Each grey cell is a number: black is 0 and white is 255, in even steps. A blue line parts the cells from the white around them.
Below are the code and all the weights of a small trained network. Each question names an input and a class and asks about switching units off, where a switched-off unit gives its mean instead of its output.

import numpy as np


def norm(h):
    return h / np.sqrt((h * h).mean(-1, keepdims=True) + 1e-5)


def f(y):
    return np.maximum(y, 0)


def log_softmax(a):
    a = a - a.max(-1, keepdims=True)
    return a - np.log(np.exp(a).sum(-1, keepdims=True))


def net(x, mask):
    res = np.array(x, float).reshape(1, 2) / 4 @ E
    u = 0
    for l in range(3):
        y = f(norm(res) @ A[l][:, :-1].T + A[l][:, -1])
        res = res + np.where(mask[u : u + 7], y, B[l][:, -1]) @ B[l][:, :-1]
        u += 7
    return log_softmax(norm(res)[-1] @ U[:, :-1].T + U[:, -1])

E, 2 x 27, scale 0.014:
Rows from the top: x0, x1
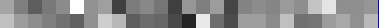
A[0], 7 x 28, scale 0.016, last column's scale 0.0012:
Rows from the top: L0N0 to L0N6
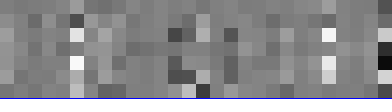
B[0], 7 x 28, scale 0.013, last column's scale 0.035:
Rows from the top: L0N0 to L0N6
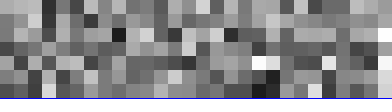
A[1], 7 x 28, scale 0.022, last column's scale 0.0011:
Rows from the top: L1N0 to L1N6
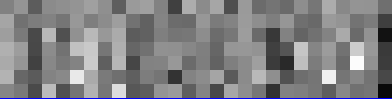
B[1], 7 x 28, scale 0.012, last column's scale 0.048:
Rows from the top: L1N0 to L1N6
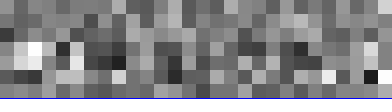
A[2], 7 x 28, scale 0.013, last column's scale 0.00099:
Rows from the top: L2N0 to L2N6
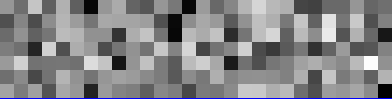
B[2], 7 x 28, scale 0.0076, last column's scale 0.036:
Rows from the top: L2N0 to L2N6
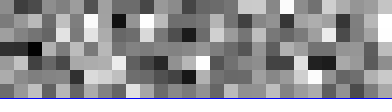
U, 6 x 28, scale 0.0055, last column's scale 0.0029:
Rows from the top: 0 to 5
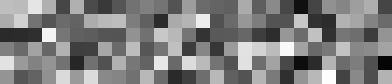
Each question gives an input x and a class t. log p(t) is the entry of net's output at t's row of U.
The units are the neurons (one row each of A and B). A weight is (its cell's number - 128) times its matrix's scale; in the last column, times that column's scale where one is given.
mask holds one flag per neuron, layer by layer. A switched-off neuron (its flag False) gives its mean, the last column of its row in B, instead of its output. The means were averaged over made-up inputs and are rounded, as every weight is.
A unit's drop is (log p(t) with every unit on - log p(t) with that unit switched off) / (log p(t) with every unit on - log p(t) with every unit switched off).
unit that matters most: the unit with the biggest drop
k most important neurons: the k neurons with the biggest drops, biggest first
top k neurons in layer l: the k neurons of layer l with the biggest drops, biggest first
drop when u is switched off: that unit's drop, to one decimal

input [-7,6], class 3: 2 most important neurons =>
[L1N5 L0N2]
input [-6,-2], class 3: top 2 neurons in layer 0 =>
[L0N6 L0N5]
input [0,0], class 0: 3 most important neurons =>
[L0N4 L0N2 L0N6]
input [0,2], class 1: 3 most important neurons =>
[L0N4 L1N5 L0N5]
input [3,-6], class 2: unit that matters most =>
L0N6
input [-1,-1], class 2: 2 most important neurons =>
[L0N4 L0N2]
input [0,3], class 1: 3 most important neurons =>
[L0N4 L1N5 L0N5]
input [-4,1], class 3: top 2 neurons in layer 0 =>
[L0N4 L0N2]
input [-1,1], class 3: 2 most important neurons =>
[L1N5 L0N4]
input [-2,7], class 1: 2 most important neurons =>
[L0N4 L1N5]
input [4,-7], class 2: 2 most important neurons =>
[L0N6 L0N2]
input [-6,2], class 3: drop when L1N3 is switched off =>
0.0
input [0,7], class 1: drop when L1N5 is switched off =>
0.7
